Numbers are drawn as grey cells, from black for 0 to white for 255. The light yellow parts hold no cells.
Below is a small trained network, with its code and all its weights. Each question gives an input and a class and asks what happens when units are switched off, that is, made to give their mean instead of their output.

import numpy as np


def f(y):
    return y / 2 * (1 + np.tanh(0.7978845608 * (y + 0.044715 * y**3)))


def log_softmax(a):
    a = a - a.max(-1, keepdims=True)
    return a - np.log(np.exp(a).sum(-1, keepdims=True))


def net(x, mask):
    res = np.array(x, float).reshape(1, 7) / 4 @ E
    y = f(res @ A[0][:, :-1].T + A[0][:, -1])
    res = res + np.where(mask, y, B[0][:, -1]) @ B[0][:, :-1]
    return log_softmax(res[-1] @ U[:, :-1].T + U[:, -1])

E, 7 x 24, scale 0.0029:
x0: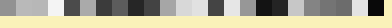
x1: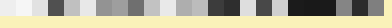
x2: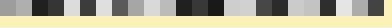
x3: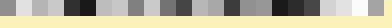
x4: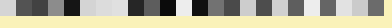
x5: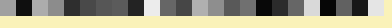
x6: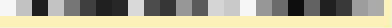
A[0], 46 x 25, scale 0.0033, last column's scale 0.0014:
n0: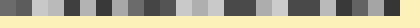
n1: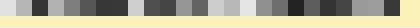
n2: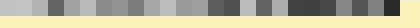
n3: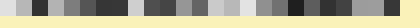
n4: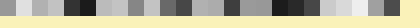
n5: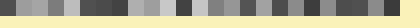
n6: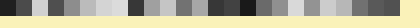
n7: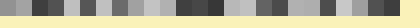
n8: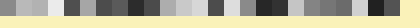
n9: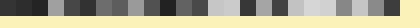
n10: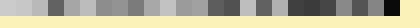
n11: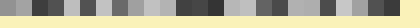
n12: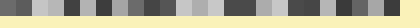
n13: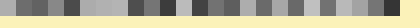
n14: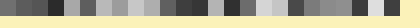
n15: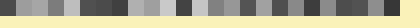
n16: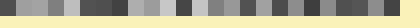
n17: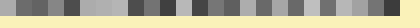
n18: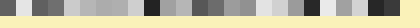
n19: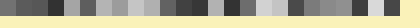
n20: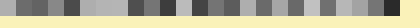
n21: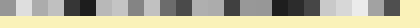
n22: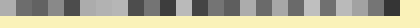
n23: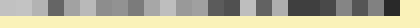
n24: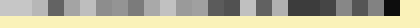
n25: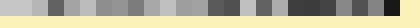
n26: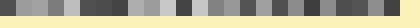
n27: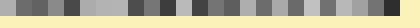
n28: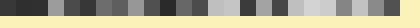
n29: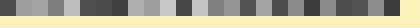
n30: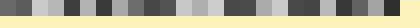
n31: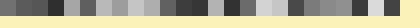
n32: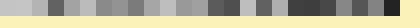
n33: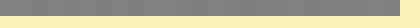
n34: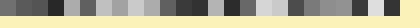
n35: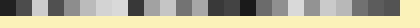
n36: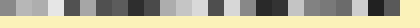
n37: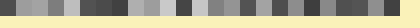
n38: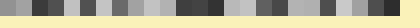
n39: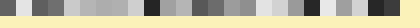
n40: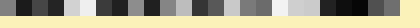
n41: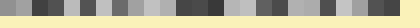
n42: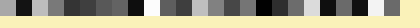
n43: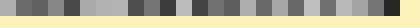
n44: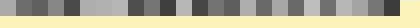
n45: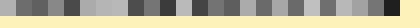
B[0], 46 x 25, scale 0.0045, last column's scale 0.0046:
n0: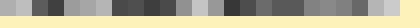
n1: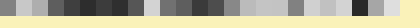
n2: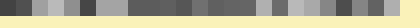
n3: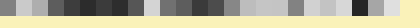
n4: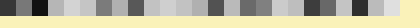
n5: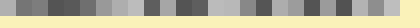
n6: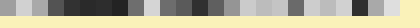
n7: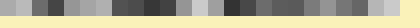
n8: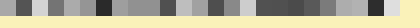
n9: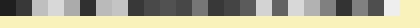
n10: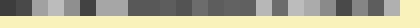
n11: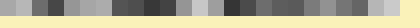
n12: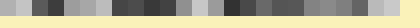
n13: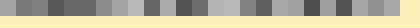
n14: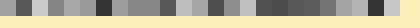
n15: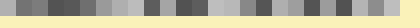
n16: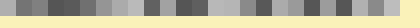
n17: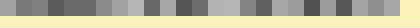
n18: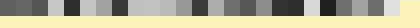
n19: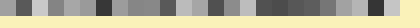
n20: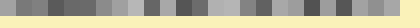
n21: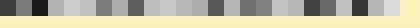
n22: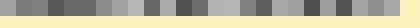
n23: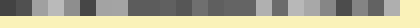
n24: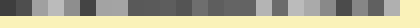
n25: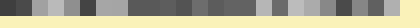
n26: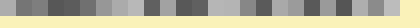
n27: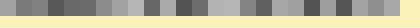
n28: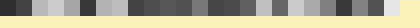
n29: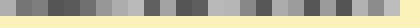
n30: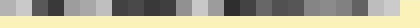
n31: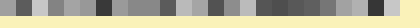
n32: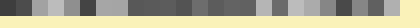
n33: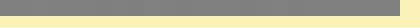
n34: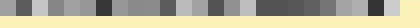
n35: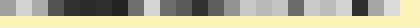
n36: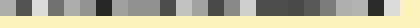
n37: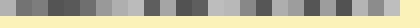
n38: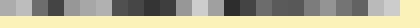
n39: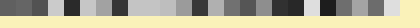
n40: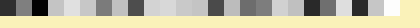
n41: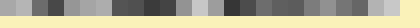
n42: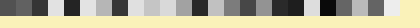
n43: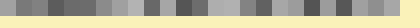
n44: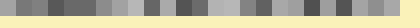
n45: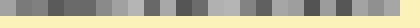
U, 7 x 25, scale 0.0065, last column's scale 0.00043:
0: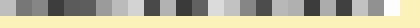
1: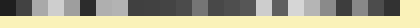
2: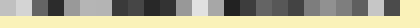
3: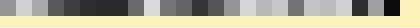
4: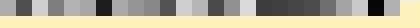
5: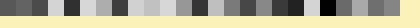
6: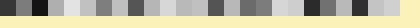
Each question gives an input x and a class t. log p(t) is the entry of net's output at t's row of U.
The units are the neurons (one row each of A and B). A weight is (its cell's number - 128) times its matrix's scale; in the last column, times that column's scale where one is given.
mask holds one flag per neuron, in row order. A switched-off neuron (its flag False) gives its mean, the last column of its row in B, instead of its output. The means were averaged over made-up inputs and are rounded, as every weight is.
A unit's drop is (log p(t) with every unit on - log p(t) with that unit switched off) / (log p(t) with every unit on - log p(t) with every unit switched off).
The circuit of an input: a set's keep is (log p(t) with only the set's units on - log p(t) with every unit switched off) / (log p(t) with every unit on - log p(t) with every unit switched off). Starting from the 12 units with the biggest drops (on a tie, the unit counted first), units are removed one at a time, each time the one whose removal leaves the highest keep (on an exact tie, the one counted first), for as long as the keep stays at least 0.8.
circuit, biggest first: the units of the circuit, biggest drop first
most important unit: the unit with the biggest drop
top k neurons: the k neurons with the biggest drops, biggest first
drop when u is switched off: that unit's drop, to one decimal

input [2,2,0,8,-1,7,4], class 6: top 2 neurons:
(n4, n21)
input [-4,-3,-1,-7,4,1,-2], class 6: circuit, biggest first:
(n40)
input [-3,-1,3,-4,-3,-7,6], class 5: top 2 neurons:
(n39, n18)
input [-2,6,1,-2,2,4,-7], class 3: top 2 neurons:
(n6, n35)
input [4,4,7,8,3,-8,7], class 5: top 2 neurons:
(n39, n18)
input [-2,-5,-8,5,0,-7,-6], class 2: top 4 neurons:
(n30, n12, n0, n42)
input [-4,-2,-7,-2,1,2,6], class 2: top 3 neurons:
(n30, n12, n0)
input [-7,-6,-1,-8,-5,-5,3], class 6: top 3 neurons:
(n40, n36, n8)
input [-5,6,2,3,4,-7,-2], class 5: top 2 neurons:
(n39, n18)
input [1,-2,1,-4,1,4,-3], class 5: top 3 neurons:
(n42, n4, n21)
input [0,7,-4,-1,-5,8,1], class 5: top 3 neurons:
(n42, n9, n28)
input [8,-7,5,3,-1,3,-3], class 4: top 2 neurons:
(n36, n8)
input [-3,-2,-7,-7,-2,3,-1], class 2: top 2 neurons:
(n30, n12)
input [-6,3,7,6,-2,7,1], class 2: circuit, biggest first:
(n38)
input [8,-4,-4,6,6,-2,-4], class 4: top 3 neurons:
(n36, n8, n40)
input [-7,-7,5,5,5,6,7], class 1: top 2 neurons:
(n9, n28)
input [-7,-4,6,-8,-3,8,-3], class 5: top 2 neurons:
(n42, n4)
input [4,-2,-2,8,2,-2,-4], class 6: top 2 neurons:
(n4, n21)
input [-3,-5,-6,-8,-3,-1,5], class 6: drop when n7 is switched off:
0.1
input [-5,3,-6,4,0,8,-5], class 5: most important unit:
n42
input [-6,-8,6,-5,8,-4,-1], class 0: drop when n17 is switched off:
0.2
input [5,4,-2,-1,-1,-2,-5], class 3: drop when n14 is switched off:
0.2
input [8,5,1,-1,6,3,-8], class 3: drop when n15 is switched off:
0.0
